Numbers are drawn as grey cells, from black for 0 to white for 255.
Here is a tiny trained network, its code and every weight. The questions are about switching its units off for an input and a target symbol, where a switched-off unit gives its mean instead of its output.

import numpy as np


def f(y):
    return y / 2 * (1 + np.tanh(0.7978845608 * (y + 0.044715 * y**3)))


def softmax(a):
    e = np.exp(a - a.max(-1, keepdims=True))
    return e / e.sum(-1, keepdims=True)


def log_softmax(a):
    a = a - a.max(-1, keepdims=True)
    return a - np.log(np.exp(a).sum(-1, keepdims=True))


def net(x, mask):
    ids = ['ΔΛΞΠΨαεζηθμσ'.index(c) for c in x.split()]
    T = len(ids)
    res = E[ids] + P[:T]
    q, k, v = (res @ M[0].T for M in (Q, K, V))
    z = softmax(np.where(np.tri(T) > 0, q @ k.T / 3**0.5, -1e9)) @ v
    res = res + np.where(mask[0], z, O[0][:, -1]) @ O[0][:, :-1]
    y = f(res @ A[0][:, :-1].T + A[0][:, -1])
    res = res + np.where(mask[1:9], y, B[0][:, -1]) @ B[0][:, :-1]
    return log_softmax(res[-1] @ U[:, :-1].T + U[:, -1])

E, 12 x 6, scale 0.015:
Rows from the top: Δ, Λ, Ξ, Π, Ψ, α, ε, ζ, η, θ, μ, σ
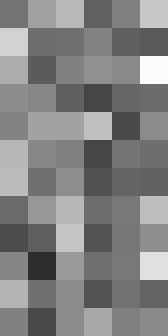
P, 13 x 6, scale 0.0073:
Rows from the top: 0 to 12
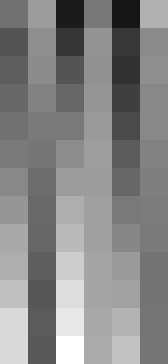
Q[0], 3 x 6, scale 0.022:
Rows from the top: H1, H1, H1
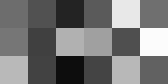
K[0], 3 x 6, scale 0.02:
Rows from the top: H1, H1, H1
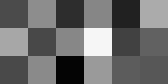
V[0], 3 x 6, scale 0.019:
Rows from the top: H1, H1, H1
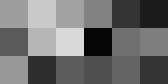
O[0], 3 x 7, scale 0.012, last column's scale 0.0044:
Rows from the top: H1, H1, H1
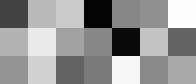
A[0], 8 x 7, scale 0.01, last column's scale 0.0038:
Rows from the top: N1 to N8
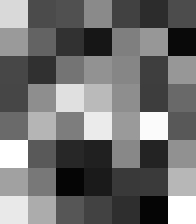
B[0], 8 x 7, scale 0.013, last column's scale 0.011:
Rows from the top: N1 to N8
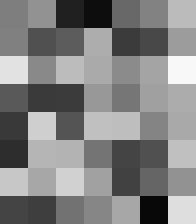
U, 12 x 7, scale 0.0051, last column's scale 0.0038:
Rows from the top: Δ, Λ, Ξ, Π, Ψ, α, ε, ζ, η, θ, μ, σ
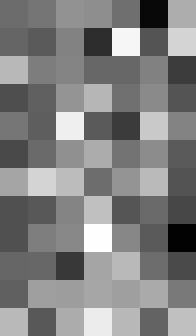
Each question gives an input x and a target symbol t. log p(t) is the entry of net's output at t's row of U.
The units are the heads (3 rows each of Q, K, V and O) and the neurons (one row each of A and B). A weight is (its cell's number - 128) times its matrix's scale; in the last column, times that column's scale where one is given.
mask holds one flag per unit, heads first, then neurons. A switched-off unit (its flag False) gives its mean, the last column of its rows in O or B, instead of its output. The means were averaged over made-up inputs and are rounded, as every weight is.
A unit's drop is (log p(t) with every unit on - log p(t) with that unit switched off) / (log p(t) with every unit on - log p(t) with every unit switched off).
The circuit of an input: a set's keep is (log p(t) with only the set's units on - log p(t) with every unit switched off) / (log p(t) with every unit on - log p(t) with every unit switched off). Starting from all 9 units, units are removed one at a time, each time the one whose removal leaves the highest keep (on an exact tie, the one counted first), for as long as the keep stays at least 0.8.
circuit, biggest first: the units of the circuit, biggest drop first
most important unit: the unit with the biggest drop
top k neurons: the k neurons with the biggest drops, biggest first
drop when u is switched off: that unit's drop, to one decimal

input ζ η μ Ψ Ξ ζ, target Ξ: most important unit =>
N1
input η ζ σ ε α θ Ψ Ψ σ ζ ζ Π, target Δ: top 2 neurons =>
(N8, N3)
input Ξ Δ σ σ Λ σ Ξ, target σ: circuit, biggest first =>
(H1, N3, N1)
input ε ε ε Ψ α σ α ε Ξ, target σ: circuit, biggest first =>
(H1, N3)
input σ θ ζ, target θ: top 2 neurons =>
(N1, N5)
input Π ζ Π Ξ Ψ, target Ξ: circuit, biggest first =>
(N1, H1, N3)
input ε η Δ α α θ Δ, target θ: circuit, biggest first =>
(H1, N1, N5)
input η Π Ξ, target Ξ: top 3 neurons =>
(N1, N3, N8)
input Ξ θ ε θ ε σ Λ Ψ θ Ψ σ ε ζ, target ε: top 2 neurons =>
(N8, N2)
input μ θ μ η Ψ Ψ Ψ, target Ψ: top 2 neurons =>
(N8, N5)
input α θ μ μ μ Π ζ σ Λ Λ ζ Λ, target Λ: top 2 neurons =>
(N3, N7)
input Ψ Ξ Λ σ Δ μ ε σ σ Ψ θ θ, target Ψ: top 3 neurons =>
(N8, N5, N3)
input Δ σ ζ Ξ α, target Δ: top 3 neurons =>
(N8, N7, N3)
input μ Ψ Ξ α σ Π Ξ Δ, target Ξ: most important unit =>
N1
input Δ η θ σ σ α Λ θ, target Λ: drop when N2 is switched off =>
-0.1
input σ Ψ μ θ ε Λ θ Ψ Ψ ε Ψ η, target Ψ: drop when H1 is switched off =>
0.6
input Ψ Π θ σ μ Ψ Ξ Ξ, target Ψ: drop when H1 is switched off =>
1.5
